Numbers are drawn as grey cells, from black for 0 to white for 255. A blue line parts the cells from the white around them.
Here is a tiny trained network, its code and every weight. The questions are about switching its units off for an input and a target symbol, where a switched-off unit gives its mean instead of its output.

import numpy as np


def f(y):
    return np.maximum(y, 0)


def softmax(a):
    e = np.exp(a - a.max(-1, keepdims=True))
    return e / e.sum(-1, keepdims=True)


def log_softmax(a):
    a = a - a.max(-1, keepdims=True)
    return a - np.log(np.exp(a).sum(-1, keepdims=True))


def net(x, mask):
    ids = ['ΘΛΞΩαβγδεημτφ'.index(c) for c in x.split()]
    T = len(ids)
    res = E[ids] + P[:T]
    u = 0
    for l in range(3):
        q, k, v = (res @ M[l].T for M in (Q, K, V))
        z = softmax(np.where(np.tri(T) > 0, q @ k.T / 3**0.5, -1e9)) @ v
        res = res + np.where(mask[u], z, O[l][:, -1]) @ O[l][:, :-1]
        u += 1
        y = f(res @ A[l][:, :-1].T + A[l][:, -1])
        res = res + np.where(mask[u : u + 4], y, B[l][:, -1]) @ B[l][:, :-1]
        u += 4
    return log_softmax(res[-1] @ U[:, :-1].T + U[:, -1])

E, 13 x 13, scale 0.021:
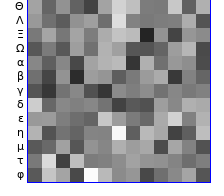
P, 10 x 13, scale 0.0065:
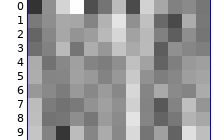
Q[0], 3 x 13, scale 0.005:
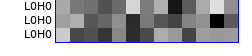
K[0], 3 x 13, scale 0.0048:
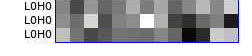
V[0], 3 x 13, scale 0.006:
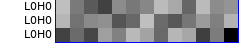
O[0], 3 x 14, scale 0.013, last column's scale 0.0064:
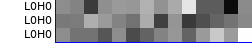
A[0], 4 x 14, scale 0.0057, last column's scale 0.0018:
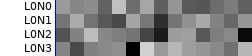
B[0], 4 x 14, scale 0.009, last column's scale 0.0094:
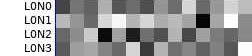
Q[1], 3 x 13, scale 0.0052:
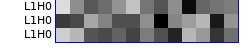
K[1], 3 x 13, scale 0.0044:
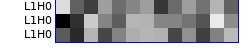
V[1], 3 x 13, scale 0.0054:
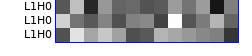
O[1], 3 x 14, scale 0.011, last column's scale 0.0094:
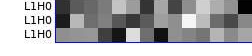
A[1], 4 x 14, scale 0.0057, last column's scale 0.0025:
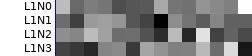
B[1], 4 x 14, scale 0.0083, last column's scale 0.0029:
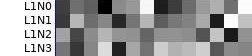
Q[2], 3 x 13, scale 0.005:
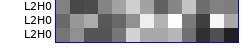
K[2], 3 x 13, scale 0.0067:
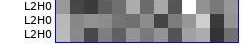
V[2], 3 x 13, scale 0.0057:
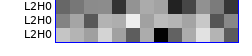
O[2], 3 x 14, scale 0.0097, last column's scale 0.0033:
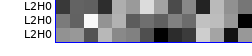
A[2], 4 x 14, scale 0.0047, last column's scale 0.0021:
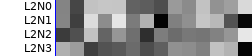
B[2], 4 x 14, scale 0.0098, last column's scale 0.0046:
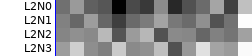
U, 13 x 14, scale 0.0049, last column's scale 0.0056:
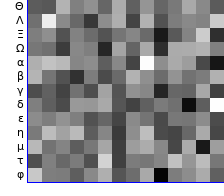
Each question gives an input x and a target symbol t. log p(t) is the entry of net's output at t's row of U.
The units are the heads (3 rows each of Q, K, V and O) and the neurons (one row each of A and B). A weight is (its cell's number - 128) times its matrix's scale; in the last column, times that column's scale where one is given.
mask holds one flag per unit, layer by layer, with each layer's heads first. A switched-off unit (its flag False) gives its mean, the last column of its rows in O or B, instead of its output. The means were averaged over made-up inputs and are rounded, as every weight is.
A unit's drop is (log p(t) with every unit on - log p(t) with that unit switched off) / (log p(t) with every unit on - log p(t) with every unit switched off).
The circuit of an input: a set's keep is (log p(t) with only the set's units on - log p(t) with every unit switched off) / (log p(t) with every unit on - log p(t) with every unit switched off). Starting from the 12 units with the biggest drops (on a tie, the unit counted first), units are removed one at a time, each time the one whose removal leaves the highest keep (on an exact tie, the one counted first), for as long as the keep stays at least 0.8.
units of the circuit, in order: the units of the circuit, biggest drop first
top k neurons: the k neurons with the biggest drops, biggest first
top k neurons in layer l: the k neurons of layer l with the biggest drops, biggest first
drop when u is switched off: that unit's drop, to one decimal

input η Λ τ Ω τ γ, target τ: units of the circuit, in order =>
L1H0
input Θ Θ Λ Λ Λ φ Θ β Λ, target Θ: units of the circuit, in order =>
L2H0, L0H0
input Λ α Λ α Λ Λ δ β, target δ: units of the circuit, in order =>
L2H0, L0H0, L0N3
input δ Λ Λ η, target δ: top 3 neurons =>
L1N1, L0N3, L0N2
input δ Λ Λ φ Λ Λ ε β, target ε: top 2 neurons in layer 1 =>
L1N2, L1N0
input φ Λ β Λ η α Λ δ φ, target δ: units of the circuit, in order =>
L0H0, L2H0, L0N3, L1H0
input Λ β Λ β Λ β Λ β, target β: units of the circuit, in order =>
L0N3, L2H0, L0H0
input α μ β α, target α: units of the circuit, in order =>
L2H0, L1H0, L0N1
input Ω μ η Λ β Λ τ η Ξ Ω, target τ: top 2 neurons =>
L0N1, L2N3
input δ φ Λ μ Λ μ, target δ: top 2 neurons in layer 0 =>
L0N2, L0N3
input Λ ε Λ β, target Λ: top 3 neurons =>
L2N2, L1N1, L0N2
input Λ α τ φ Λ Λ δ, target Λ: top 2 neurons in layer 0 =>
L0N3, L0N1
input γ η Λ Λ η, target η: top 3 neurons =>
L1N2, L0N0, L1N0
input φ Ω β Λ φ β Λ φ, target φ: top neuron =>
L0N3
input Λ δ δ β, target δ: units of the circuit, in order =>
L2H0, L0N3, L0H0
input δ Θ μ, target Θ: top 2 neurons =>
L1N2, L0N2
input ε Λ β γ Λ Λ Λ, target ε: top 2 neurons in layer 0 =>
L0N3, L0N1
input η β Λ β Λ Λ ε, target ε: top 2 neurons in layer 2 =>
L2N0, L2N1
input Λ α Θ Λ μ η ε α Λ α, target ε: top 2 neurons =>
L2N0, L2N1
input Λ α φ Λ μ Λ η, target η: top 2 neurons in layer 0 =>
L0N3, L0N0
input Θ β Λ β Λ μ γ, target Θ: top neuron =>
L1N0
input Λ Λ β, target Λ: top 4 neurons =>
L1N1, L0N3, L0N2, L1N0
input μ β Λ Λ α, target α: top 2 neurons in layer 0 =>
L0N1, L0N3
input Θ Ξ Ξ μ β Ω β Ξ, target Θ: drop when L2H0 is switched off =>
0.8
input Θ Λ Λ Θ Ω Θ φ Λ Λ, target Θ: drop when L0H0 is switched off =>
0.3
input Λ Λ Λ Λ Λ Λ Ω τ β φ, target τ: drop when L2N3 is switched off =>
0.1
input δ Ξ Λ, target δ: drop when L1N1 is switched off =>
0.2
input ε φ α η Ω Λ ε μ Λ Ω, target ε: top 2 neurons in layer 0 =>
L0N1, L0N3
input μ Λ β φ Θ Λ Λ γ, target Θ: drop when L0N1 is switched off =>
0.0
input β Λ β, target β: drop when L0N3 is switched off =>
0.2
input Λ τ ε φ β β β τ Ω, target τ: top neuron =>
L0N1
